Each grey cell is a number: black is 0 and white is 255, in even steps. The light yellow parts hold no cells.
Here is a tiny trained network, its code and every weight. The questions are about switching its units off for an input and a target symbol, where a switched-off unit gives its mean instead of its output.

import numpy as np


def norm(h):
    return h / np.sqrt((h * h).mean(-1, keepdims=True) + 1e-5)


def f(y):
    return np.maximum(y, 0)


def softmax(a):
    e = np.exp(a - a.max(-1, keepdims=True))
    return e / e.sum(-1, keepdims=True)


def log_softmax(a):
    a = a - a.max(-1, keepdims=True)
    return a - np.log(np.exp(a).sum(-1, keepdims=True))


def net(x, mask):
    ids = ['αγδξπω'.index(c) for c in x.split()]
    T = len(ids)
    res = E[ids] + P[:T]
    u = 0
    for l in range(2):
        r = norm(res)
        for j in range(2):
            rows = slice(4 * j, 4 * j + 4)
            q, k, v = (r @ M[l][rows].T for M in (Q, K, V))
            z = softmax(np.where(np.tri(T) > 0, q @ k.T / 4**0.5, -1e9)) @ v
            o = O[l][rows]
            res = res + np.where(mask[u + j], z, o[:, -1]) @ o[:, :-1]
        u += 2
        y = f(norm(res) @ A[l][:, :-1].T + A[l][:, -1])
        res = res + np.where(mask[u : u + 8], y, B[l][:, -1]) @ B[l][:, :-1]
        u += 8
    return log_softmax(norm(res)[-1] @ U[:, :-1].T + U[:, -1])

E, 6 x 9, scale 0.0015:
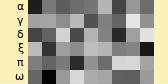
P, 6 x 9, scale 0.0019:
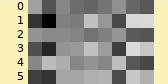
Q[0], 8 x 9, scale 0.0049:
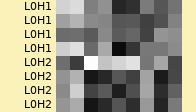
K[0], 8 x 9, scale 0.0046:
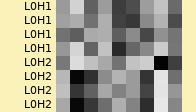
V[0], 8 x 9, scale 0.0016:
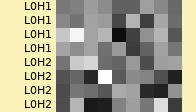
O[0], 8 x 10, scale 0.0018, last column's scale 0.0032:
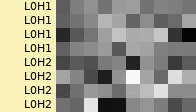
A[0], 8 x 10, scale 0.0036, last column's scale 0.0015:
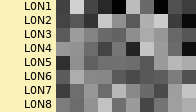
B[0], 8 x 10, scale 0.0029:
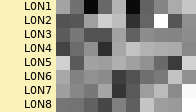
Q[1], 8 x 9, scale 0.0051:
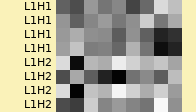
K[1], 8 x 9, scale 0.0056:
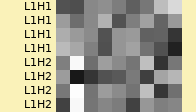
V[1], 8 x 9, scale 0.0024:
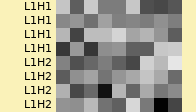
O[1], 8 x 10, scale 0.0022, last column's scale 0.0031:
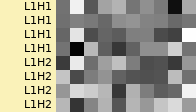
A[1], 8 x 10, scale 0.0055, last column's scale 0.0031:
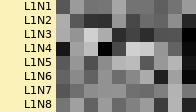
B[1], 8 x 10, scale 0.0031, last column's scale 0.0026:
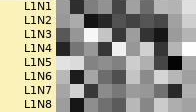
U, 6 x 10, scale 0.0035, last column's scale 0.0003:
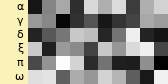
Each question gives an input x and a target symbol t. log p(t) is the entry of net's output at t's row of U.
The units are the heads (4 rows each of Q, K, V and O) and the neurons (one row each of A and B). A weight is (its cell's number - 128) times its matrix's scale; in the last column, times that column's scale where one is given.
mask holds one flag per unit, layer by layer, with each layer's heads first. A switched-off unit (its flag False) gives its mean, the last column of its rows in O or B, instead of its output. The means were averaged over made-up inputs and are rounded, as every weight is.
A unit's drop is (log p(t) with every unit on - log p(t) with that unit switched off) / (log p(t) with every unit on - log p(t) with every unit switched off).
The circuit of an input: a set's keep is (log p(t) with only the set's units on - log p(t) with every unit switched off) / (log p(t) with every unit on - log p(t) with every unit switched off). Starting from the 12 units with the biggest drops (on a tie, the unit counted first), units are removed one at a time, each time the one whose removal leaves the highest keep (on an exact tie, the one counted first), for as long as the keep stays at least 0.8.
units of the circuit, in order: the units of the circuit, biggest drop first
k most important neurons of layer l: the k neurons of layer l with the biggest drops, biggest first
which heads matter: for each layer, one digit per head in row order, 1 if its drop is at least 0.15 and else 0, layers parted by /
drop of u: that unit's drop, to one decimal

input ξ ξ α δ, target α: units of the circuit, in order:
L1H2, L1N4, L0H2
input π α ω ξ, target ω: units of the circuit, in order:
L1N5, L0H2
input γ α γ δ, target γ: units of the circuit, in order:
L0H1, L1H2, L1N2
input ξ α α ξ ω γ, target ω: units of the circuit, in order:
L1N5, L1H2
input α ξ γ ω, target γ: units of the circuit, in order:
L0H1, L1H2, L1N2
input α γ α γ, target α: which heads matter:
00 / 01
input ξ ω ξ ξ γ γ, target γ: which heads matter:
00 / 01
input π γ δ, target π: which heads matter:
00 / 00
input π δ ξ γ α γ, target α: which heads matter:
00 / 00
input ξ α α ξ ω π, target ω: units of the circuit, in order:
L1H2, L1N5
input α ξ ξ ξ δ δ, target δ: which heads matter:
01 / 01
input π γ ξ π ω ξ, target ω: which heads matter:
00 / 00
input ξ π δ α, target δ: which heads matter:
01 / 00
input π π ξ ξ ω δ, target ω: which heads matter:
00 / 00
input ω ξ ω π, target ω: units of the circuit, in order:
L1N5, L1H2
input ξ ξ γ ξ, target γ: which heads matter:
10 / 00
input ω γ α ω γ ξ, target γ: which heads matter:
00 / 01
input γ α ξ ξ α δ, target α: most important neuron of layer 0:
L0N1
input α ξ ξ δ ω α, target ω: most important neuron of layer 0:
L0N5
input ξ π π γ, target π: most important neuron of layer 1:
L1N3
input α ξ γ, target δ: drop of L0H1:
1.1
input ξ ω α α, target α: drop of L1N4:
0.3
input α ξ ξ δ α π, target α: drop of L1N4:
0.2
